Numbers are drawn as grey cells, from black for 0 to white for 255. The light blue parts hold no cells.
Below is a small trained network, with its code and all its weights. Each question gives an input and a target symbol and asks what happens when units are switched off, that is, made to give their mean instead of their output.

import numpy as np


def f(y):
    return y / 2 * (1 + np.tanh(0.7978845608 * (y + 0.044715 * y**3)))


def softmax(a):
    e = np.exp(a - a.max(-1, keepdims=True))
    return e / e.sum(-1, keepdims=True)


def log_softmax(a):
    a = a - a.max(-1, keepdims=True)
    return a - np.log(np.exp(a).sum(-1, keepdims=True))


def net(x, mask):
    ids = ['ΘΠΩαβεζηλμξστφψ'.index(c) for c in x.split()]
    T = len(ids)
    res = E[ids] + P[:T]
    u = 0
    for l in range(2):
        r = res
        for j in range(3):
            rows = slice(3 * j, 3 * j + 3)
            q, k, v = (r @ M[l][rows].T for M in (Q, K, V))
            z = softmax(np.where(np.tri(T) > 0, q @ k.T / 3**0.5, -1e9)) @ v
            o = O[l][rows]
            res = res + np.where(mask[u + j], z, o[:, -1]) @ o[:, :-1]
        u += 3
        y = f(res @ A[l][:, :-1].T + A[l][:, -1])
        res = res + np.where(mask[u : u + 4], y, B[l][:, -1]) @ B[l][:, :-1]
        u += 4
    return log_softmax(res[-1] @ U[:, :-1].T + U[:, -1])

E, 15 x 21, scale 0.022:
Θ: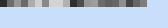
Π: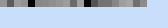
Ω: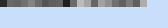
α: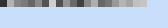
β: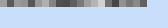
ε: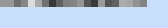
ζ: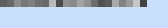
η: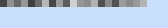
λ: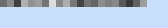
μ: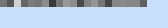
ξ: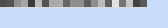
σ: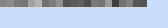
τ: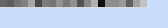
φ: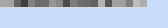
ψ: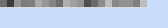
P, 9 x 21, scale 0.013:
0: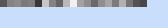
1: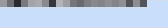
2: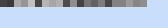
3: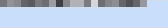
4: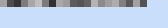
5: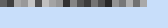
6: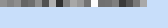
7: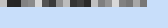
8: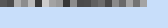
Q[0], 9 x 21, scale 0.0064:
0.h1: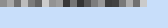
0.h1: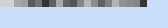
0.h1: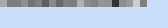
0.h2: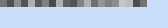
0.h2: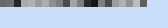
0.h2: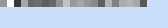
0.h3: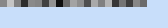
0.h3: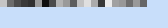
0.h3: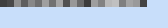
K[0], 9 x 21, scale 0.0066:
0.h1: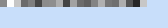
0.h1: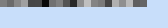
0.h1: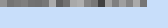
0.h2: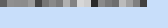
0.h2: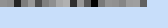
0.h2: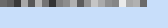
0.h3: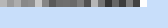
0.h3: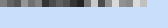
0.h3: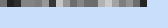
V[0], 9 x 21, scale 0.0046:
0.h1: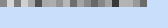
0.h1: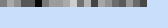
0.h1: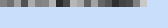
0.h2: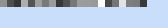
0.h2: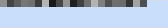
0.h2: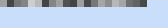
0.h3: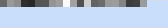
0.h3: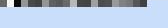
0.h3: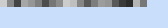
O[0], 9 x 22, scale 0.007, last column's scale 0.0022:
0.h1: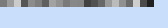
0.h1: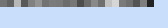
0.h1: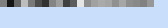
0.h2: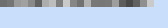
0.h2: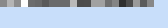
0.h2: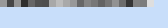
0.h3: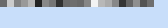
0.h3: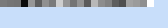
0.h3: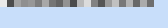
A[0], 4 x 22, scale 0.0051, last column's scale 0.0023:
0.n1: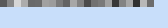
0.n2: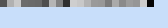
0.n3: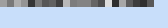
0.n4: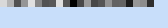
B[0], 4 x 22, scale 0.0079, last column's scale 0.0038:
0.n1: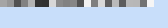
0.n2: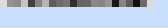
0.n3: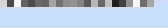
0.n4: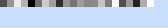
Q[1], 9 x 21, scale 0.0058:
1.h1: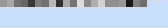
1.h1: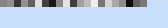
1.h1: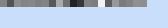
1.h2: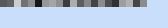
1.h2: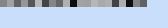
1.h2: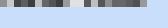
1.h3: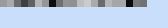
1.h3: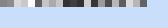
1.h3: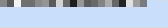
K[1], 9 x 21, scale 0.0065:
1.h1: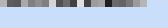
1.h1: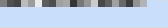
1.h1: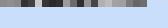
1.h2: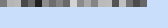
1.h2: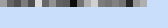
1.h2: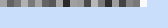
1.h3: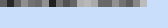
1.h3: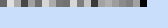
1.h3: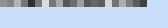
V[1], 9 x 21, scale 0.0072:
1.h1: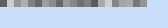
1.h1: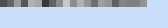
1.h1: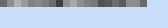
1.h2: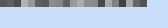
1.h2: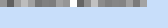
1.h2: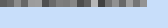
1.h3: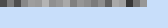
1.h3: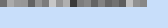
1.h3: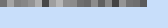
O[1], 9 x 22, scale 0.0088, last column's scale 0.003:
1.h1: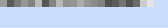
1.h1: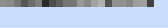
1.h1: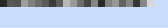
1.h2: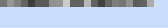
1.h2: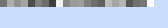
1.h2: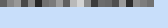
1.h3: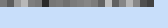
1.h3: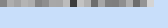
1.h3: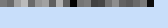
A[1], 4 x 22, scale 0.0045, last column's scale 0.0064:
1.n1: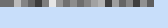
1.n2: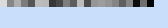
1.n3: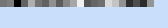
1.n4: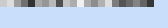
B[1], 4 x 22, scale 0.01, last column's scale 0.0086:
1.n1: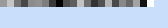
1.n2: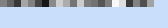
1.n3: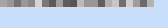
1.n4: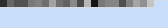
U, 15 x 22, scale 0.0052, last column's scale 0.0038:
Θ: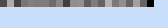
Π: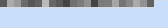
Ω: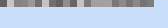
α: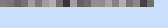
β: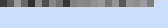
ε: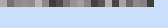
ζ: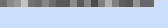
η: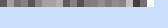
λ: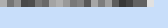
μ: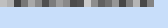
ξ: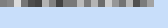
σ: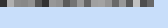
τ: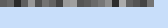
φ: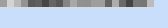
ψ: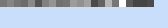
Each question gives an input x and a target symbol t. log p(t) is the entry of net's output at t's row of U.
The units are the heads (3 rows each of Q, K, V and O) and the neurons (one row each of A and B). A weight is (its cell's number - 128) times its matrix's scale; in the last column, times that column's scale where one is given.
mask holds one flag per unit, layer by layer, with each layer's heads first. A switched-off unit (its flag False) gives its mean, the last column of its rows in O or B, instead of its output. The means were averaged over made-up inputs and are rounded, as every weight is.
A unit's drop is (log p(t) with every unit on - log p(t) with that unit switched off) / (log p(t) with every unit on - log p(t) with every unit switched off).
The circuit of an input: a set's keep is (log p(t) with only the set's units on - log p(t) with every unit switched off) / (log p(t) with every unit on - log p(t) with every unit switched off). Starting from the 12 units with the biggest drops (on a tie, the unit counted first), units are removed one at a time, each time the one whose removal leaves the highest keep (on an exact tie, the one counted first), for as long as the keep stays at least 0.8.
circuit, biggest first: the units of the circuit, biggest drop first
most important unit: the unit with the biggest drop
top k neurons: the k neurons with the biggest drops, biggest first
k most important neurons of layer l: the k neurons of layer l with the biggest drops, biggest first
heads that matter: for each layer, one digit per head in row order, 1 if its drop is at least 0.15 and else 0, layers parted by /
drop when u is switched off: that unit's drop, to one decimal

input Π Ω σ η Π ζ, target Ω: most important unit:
1.h3
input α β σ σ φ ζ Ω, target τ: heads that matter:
000 / 010
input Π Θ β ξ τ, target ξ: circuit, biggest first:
[0.n4 0.h3]
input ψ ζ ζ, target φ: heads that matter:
001 / 100
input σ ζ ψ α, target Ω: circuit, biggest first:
[0.n2 1.h3 0.h2]
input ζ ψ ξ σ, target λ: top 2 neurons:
[0.n3 1.n1]
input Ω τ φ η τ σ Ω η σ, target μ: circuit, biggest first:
[1.h2 0.n1]
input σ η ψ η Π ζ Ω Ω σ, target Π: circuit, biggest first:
[1.h3 0.n4 0.n3 1.n1]
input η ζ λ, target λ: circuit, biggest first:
[1.h1 0.h2 0.h3]
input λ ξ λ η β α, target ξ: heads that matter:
001 / 000
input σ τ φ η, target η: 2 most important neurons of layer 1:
[1.n1 1.n4]
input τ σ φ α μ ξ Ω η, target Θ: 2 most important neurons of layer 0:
[0.n4 0.n1]
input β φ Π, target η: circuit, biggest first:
[1.h2 0.h2]
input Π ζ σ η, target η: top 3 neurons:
[0.n1 1.n1 0.n2]
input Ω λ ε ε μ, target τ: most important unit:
0.h1
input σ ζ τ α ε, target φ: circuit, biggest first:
[0.n4 0.h2]
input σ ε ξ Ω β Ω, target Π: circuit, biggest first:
[1.h3 0.n3]
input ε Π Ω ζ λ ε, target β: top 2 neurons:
[1.n1 0.n2]
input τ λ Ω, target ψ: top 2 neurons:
[0.n4 0.n2]
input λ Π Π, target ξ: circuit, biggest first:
[0.h3]
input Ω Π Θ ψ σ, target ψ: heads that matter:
001 / 000
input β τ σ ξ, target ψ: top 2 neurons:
[0.n2 1.n1]
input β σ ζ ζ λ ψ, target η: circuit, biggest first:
[1.h2 0.h2 1.n1]
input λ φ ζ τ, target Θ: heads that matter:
010 / 011
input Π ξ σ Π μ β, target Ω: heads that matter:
000 / 001
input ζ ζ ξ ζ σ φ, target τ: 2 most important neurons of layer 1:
[1.n3 1.n1]
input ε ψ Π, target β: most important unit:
1.h1
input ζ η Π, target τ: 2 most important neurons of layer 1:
[1.n1 1.n3]
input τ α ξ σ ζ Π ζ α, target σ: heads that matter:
000 / 010
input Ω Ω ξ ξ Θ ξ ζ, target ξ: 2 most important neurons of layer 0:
[0.n2 0.n1]
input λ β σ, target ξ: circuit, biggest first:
[0.h3 0.n4]
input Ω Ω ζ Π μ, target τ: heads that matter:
100 / 001
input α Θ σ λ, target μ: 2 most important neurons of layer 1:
[1.n3 1.n4]
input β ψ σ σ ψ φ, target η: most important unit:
1.h2
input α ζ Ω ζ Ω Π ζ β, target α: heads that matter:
000 / 110
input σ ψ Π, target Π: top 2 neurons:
[0.n3 1.n1]
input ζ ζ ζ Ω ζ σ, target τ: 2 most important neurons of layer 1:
[1.n1 1.n3]
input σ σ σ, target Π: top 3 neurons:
[0.n4 0.n3 1.n1]
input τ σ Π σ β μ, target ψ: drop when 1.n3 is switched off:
0.0
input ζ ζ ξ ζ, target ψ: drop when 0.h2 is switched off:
0.3
